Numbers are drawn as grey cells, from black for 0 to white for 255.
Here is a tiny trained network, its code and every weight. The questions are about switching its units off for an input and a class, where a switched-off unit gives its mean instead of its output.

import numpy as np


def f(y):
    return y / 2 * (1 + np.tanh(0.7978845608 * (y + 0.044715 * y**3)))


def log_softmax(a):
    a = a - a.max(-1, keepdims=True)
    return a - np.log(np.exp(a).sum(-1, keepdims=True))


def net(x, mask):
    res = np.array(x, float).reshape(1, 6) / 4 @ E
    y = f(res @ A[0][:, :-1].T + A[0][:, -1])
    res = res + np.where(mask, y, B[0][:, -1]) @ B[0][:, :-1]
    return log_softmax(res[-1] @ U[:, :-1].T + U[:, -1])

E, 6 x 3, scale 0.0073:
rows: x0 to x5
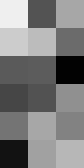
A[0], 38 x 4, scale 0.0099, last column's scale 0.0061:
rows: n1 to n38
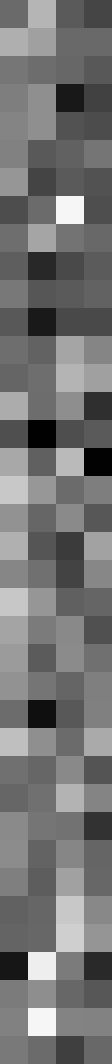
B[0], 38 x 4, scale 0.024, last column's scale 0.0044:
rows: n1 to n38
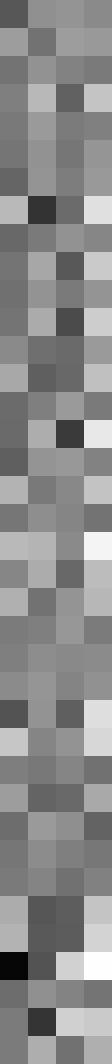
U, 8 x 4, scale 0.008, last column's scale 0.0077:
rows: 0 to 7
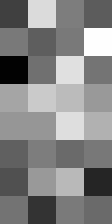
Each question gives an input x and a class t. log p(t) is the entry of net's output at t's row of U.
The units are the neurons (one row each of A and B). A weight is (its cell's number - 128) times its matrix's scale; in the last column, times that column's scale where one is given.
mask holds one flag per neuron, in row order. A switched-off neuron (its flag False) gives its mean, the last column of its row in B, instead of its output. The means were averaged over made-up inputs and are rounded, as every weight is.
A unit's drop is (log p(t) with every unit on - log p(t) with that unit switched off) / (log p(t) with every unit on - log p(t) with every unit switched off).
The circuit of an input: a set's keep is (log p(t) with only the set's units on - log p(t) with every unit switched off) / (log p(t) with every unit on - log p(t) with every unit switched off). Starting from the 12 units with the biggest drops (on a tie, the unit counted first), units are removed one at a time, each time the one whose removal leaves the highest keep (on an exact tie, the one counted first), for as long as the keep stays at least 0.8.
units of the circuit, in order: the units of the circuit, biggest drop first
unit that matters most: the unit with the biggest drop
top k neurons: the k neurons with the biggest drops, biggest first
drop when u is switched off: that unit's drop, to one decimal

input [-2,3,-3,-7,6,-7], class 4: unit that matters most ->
n37
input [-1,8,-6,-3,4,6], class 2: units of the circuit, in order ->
[n35 n37]
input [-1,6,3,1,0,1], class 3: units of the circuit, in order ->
[n35 n8 n26]
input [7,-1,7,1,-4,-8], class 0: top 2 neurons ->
[n26 n16]
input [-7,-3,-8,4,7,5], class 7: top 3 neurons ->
[n8 n34 n33]
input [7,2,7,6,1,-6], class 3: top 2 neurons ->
[n20 n27]
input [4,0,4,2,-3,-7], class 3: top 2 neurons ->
[n20 n27]
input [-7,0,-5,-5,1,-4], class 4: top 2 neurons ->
[n35 n26]
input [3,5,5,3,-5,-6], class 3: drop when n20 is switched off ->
0.1
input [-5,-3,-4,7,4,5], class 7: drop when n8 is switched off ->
0.2
